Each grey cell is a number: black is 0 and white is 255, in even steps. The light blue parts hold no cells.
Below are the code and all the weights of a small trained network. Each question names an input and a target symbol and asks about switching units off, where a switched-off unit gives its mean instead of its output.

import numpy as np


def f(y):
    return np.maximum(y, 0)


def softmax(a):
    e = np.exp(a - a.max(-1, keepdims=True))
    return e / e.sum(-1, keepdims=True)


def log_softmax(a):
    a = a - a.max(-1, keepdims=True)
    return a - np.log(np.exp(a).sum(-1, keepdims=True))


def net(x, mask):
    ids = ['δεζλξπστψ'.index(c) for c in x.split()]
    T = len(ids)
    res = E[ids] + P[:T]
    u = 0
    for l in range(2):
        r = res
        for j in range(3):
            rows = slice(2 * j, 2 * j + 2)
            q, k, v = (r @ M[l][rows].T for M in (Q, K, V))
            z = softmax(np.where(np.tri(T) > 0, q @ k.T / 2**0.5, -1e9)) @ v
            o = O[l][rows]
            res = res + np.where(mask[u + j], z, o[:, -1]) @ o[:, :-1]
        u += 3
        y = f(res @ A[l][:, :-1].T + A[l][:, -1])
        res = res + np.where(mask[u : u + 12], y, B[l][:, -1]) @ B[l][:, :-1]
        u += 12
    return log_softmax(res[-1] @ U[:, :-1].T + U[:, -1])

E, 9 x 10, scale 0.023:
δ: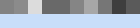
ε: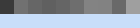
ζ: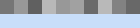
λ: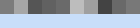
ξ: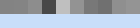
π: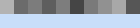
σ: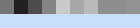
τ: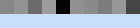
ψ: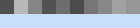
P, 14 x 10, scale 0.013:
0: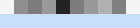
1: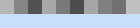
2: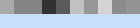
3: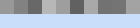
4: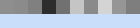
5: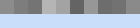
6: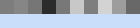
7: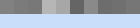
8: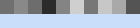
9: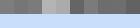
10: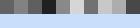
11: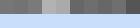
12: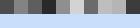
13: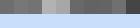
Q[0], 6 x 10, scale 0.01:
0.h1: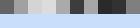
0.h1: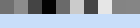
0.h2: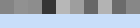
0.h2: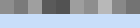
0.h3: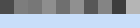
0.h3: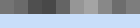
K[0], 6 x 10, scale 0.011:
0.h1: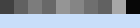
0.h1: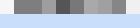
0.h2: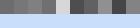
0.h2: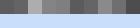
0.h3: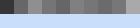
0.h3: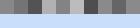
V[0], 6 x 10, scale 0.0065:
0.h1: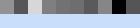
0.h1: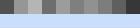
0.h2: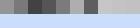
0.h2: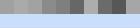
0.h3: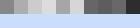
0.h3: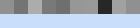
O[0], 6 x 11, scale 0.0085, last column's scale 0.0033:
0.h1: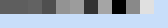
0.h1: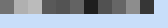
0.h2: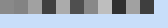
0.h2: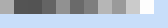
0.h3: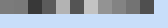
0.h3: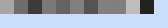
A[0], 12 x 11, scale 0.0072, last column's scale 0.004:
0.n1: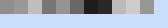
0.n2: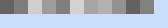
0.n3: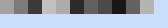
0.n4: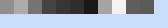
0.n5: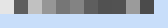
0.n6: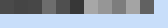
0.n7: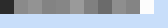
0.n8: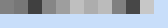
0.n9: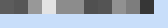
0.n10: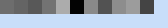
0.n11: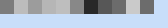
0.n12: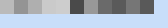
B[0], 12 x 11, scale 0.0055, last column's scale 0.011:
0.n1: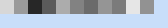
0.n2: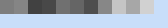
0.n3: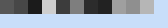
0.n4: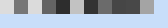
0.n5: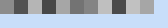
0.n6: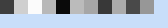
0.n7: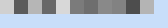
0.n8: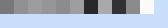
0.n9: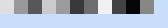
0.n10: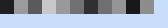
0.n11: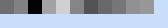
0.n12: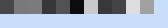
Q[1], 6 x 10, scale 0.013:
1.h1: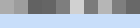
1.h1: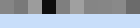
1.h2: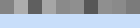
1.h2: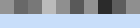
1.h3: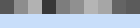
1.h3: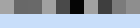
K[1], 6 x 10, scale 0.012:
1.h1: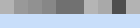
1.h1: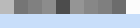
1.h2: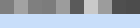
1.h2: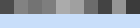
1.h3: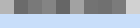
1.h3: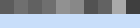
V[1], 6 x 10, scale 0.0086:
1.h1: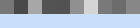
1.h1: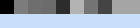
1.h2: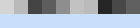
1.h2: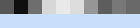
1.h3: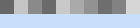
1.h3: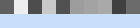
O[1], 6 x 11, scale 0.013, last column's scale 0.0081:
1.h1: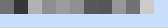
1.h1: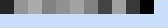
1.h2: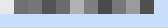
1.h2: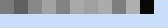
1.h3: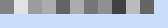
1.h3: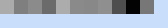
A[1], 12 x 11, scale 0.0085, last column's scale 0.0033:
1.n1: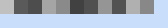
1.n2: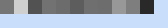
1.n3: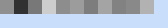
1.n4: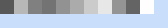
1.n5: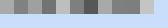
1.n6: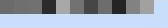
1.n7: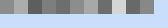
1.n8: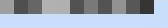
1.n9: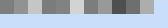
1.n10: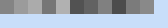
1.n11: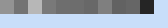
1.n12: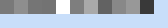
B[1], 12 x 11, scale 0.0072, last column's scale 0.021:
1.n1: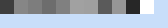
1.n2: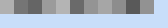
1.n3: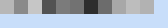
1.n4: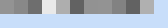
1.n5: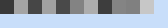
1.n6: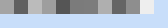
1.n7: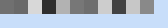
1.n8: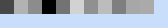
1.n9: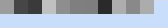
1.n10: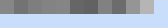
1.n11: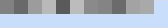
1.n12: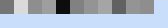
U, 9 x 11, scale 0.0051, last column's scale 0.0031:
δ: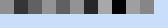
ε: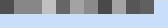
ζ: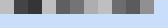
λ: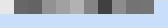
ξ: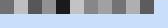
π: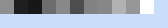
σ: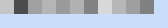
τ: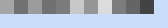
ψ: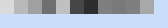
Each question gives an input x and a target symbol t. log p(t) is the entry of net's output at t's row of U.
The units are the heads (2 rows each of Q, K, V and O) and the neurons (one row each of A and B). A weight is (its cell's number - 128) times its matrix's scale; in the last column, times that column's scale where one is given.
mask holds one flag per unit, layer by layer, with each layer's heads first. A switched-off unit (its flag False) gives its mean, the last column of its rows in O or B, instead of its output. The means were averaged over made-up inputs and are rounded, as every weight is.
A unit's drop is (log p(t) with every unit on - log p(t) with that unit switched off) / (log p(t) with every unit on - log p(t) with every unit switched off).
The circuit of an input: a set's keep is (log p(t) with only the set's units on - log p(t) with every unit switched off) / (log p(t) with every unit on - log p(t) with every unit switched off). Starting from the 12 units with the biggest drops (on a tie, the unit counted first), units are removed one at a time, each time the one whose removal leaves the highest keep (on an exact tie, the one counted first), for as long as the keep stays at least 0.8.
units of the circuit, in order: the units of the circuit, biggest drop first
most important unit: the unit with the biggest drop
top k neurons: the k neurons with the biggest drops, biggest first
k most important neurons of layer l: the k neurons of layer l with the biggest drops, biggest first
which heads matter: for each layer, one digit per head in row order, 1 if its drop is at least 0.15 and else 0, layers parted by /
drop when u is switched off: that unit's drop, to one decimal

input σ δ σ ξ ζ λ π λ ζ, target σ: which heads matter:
100 / 010
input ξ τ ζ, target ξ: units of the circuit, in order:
[1.h3]
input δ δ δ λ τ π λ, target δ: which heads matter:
100 / 000
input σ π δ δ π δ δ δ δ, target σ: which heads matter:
100 / 010
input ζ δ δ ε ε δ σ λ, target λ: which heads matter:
001 / 010
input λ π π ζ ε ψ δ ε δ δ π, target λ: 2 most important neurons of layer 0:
[0.n10; 0.n4]
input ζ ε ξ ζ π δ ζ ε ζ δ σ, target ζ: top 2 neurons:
[1.n4; 0.n8]
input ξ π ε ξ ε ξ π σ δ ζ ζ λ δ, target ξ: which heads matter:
000 / 101
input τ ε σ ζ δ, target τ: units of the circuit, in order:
[1.h3; 1.n8; 0.h1]
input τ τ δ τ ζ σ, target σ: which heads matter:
000 / 010
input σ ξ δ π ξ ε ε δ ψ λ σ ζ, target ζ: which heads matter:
001 / 100
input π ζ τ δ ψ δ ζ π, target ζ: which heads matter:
011 / 111
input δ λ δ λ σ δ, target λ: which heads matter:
000 / 010
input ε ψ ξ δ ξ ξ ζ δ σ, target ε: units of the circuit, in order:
[1.h1]
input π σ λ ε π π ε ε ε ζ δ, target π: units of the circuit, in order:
[1.h3; 0.n4]
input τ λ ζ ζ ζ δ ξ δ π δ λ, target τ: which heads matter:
000 / 001
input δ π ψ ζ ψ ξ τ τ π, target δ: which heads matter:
100 / 000
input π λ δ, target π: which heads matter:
000 / 001
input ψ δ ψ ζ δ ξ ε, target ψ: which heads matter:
000 / 010
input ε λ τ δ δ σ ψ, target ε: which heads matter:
100 / 100
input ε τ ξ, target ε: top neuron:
[0.n6]
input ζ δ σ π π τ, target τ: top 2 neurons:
[1.n8; 0.n9]
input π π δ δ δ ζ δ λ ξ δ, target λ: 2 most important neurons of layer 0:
[0.n3; 0.n9]
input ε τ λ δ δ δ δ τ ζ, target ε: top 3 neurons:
[0.n3; 0.n8; 0.n6]
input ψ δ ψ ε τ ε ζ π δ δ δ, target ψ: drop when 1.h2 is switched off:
0.8
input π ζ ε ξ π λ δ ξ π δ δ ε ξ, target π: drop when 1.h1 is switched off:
0.2
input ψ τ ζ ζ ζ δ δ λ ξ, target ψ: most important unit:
1.h2
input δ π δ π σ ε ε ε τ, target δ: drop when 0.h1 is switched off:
0.3
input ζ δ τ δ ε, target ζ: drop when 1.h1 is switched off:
0.2
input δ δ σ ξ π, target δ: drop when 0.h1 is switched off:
0.4
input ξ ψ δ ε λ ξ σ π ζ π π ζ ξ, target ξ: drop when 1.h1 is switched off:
0.1
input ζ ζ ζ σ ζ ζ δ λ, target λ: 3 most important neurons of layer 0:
[0.n3; 0.n2; 0.n12]
